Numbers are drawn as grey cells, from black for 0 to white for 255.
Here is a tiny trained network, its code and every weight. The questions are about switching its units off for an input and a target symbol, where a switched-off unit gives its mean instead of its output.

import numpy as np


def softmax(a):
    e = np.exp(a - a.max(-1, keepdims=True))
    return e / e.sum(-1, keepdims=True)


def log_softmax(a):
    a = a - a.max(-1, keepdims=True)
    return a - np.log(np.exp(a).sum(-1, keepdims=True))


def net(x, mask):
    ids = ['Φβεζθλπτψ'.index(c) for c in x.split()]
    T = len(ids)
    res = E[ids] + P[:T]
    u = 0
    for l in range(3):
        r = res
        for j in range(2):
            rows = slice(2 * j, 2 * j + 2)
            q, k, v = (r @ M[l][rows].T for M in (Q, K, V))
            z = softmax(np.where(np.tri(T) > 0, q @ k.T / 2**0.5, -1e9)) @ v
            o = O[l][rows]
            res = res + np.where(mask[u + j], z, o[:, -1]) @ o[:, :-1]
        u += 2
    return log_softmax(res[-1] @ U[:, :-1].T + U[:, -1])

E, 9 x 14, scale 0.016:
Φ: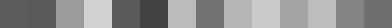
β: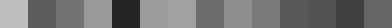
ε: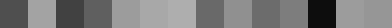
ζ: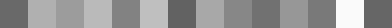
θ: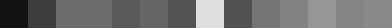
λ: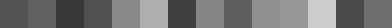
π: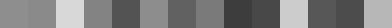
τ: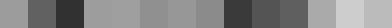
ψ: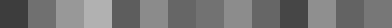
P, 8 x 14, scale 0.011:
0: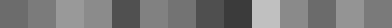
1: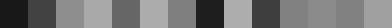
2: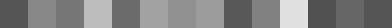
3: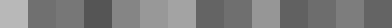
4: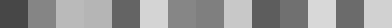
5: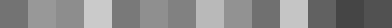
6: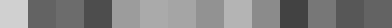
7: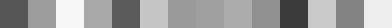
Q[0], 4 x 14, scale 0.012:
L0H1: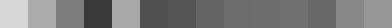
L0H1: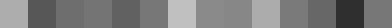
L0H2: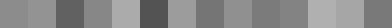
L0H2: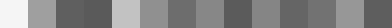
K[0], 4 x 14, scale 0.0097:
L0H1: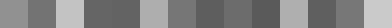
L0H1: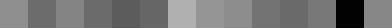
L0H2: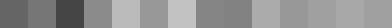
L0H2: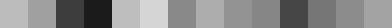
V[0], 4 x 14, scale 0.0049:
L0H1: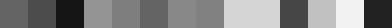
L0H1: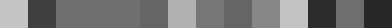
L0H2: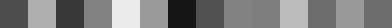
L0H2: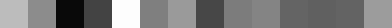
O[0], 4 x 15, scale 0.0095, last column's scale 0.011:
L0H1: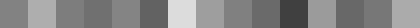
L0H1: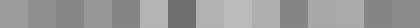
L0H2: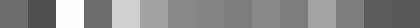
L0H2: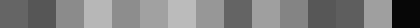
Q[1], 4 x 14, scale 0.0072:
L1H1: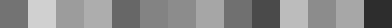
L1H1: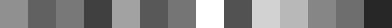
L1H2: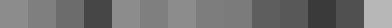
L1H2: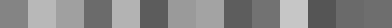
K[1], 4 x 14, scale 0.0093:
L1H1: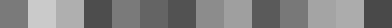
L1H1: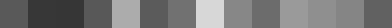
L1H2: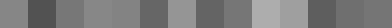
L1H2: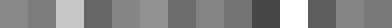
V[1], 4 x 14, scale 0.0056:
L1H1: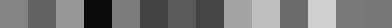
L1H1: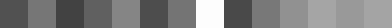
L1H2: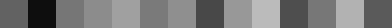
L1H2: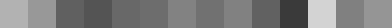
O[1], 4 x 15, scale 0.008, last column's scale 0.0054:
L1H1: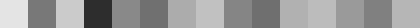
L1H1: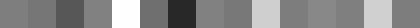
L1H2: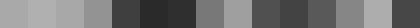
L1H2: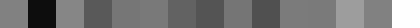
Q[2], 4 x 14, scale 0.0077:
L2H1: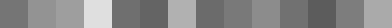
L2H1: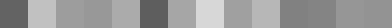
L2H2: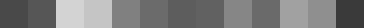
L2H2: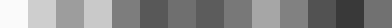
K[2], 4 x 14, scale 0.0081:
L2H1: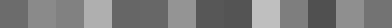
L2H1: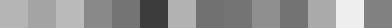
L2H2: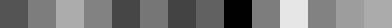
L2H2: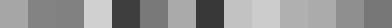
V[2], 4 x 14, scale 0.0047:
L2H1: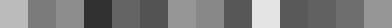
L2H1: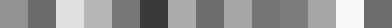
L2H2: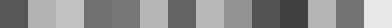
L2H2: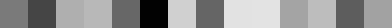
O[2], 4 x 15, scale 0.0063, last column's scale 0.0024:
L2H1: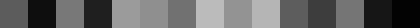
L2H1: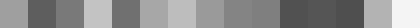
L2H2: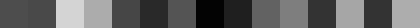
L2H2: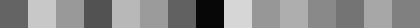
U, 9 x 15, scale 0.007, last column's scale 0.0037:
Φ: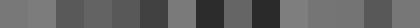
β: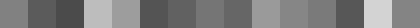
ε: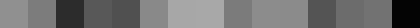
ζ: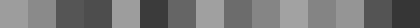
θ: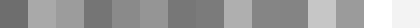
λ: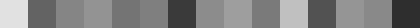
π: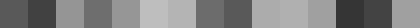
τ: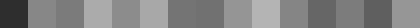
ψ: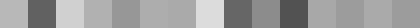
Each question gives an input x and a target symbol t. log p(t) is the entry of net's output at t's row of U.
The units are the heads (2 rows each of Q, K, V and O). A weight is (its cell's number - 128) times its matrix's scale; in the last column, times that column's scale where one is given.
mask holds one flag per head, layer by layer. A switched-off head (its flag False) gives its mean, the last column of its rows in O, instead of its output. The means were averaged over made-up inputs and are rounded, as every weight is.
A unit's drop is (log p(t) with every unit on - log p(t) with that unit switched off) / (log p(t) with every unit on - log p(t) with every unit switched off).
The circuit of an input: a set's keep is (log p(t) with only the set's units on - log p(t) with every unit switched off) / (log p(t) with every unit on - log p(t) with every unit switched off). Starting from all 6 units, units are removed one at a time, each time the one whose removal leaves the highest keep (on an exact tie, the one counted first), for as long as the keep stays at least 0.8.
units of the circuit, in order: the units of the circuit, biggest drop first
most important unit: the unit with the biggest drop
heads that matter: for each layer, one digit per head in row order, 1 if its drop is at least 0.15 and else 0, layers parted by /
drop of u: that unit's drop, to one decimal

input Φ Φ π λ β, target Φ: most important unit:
L1H1
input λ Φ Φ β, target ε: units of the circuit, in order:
L0H2, L2H2
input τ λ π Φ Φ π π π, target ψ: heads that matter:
10 / 01 / 01
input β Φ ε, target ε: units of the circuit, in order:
L2H2, L0H2
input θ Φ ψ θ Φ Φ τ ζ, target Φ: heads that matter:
10 / 00 / 00
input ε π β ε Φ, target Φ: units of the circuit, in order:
L1H2, L0H1, L0H2
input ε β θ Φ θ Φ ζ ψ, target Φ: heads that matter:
01 / 01 / 01
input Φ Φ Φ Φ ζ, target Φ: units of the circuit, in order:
L0H1, L2H2
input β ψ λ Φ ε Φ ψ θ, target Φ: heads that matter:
01 / 01 / 01
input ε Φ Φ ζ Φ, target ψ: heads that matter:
10 / 10 / 11
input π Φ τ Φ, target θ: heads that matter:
00 / 00 / 01
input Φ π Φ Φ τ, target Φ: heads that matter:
00 / 00 / 01
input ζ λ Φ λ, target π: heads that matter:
01 / 00 / 00
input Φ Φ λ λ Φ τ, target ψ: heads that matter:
01 / 00 / 00
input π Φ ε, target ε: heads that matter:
00 / 01 / 01
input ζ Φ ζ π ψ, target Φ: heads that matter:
11 / 11 / 00
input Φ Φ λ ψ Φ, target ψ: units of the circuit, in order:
L2H2, L2H1
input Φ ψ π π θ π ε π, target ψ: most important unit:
L1H2
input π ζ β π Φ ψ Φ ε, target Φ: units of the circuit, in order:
L2H2, L0H1
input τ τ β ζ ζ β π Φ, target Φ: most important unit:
L0H2
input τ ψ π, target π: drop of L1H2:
1.0
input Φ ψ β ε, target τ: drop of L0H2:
1.1
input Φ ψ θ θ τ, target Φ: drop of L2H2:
0.1
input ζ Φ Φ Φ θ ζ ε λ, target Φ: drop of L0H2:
0.2
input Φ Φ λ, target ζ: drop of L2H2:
0.1
